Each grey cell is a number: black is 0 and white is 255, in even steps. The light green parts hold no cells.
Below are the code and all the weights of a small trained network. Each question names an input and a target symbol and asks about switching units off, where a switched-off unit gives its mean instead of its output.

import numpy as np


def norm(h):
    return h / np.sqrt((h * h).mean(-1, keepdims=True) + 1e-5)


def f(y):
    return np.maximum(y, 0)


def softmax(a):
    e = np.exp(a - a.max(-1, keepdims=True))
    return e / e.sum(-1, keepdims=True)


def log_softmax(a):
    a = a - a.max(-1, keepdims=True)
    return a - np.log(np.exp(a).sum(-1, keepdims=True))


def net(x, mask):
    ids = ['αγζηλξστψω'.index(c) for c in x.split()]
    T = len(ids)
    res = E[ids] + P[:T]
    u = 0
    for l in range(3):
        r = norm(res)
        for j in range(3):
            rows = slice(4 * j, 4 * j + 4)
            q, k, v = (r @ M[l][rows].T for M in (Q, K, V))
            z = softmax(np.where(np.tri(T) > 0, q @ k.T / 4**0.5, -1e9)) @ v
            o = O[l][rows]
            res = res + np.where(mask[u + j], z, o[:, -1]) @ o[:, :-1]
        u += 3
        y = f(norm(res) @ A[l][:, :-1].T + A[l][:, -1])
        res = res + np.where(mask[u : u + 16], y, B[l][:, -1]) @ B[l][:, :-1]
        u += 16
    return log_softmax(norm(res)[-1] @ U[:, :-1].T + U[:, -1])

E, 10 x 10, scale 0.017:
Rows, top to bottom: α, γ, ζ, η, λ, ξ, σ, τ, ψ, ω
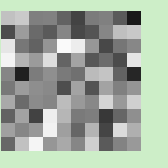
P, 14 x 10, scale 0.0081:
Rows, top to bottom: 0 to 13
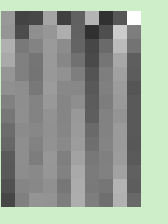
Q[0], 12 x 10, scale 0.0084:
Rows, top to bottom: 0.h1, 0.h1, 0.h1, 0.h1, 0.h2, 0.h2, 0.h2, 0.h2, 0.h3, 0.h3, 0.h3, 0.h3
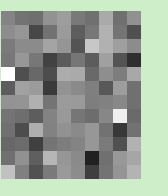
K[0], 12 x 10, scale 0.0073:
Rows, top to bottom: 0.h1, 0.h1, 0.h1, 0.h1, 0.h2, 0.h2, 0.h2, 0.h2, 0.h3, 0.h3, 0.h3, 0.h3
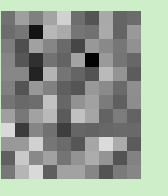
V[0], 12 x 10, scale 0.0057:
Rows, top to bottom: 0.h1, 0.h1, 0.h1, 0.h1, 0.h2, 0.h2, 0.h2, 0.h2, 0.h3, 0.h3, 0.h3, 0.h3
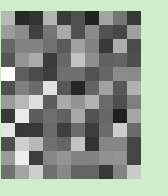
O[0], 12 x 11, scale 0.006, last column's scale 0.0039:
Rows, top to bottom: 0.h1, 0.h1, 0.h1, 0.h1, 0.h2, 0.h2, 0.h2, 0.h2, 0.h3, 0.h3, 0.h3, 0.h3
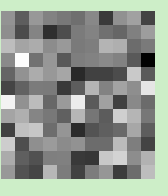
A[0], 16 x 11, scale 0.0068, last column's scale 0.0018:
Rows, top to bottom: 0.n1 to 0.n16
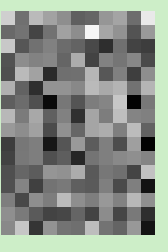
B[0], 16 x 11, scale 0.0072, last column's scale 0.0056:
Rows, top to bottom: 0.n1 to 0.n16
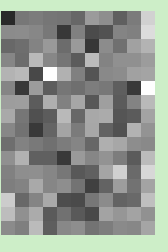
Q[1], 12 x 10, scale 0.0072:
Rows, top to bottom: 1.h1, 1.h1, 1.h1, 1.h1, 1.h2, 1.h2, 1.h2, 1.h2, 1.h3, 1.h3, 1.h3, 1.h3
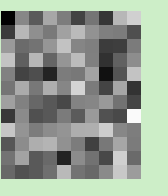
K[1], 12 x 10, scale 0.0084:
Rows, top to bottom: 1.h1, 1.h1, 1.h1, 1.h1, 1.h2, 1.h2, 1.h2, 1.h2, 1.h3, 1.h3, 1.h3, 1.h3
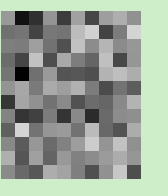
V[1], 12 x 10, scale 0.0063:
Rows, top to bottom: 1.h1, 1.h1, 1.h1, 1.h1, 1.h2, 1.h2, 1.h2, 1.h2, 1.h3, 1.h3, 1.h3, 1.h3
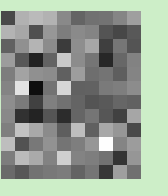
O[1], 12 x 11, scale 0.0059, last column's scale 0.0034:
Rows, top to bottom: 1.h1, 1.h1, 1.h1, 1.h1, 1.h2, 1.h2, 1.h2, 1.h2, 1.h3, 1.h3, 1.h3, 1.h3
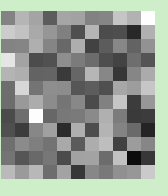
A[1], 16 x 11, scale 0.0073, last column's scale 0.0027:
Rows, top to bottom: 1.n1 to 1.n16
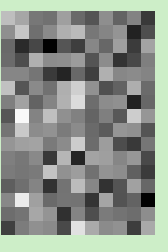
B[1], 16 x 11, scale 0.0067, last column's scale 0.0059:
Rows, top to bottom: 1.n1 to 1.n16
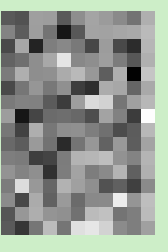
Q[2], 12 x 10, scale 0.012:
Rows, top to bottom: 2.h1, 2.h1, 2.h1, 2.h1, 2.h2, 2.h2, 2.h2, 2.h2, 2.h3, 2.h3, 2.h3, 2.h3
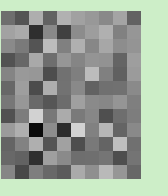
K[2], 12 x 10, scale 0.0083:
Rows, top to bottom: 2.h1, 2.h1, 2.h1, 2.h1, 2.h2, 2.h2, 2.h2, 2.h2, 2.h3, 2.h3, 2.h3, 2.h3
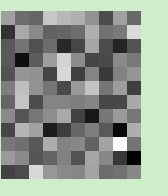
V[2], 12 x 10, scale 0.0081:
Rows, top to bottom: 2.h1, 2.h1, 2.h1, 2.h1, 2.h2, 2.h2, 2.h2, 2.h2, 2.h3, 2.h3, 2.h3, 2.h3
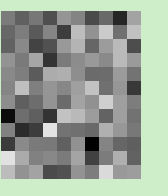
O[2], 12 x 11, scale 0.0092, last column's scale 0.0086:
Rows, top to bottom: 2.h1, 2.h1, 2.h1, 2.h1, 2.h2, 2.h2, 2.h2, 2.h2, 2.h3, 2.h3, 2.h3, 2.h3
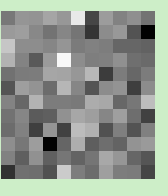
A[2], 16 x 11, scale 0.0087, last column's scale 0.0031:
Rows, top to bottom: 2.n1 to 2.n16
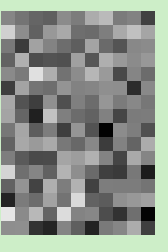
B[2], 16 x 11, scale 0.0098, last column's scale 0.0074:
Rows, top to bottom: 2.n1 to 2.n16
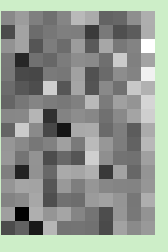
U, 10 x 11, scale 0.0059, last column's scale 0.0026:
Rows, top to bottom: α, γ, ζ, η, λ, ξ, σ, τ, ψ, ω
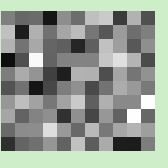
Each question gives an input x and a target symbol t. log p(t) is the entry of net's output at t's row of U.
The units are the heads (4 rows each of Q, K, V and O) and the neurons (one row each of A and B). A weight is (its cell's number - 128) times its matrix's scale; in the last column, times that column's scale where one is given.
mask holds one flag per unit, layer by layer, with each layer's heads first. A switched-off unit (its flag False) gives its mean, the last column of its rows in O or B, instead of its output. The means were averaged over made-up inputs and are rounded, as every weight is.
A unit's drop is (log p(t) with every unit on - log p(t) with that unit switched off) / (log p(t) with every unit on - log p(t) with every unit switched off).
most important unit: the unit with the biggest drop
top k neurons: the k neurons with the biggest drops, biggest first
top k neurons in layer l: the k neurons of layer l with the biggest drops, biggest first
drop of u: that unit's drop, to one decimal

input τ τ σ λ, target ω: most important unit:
0.h1
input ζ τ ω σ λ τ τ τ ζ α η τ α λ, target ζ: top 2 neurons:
(0.n5 0.n2)
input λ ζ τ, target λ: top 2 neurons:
(2.n9 0.n6)
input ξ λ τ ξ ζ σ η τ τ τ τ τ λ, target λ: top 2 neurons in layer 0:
(0.n2 0.n11)
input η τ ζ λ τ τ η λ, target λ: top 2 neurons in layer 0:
(0.n6 0.n5)
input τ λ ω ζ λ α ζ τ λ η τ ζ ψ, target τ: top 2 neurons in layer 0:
(0.n5 0.n16)
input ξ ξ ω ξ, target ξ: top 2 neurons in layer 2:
(2.n16 2.n2)
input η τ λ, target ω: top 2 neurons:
(1.n3 1.n4)
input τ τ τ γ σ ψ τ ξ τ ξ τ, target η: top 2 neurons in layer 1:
(1.n5 1.n14)
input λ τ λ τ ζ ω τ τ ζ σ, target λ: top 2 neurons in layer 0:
(0.n5 0.n2)
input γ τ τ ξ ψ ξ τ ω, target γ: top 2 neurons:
(0.n5 2.n15)
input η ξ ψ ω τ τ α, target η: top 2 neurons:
(1.n8 0.n5)
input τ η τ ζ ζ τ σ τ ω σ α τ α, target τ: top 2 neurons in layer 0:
(0.n5 0.n7)
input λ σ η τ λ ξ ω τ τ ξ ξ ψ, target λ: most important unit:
0.h2
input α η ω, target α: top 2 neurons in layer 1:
(1.n8 1.n5)
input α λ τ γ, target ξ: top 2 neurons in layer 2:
(2.n16 2.n6)
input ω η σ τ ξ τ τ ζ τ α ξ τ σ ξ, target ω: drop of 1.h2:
0.2
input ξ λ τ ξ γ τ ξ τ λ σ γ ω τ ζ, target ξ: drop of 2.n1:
0.0
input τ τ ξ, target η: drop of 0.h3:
0.1
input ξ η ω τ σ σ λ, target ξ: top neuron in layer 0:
(0.n7)
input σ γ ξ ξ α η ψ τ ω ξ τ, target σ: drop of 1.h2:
0.6
